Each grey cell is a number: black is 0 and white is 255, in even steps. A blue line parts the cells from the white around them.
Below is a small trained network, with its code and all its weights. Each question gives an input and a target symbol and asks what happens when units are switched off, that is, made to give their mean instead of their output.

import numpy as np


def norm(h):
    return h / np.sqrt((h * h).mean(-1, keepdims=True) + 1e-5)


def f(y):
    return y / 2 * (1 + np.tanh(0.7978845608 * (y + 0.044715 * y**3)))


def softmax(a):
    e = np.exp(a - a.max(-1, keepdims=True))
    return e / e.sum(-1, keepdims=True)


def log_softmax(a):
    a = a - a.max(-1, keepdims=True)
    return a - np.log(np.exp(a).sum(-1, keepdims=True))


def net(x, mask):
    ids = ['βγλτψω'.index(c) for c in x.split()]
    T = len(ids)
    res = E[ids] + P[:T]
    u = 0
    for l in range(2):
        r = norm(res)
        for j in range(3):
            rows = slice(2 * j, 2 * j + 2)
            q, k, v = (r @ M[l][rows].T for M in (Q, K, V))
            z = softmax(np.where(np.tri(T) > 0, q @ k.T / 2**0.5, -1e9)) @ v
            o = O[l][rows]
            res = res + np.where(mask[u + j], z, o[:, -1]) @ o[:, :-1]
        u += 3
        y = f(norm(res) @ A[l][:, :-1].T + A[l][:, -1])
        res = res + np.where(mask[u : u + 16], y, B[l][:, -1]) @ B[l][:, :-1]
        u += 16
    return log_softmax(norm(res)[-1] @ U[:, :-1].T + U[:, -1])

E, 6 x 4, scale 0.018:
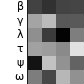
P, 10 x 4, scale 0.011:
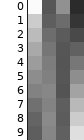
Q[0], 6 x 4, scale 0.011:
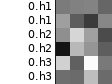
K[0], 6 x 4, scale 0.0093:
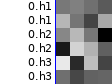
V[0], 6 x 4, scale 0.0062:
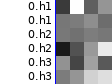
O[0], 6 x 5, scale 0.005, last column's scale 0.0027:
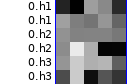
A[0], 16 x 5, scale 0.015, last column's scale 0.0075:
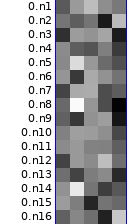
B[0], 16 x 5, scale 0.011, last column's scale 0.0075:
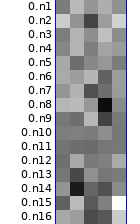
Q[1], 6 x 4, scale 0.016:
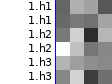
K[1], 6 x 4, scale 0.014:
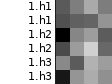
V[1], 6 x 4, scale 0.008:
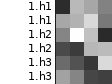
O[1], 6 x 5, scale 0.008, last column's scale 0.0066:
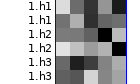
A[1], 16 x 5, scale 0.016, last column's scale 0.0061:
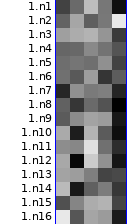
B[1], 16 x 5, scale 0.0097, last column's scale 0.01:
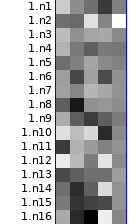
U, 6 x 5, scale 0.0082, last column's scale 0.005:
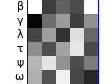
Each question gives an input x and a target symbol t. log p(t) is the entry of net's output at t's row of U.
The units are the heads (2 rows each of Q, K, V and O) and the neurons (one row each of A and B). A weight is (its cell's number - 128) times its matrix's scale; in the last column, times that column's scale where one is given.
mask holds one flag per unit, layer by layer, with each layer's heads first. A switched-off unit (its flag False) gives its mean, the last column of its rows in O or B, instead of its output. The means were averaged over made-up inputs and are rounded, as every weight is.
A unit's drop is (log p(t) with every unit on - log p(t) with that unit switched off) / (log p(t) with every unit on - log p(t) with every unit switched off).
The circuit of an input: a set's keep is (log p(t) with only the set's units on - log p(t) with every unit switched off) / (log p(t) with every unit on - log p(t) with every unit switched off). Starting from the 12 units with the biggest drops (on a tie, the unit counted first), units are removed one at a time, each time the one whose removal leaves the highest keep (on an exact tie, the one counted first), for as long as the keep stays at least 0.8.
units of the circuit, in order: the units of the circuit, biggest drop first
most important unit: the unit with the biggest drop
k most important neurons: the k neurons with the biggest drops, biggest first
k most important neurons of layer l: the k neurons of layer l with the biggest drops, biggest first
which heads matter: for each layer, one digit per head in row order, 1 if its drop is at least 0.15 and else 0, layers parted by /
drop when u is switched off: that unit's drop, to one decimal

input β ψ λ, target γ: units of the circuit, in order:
(0.n15; 1.h3; 1.n2)
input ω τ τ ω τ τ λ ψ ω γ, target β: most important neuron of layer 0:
(0.n14)
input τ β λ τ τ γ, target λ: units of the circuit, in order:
(0.h2; 1.h2)
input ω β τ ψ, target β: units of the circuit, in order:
(0.n14; 0.n16)
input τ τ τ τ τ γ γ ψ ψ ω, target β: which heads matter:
101 / 100
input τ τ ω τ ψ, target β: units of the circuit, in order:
(0.h2; 0.n14; 0.n16)
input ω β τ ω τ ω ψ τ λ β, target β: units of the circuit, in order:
(0.n2; 0.h2; 0.n16)
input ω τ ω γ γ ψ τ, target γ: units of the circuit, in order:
(1.h2; 0.n8)
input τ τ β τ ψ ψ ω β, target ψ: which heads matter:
010 / 001
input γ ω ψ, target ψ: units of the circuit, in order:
(0.n2; 0.n16)
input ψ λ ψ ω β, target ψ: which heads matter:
000 / 001
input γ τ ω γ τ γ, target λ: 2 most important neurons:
(0.n15; 0.n8)
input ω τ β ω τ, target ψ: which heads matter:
001 / 011
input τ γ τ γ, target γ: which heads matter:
010 / 000
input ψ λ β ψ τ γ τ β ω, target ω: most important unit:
0.n2
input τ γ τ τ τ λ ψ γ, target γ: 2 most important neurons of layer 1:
(1.n2; 1.n14)
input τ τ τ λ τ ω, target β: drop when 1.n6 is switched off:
0.2
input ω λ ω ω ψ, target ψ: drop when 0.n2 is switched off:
0.2
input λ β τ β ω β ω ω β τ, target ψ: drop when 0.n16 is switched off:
-0.1
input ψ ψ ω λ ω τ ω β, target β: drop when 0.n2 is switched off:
0.5
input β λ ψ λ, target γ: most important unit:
1.h2
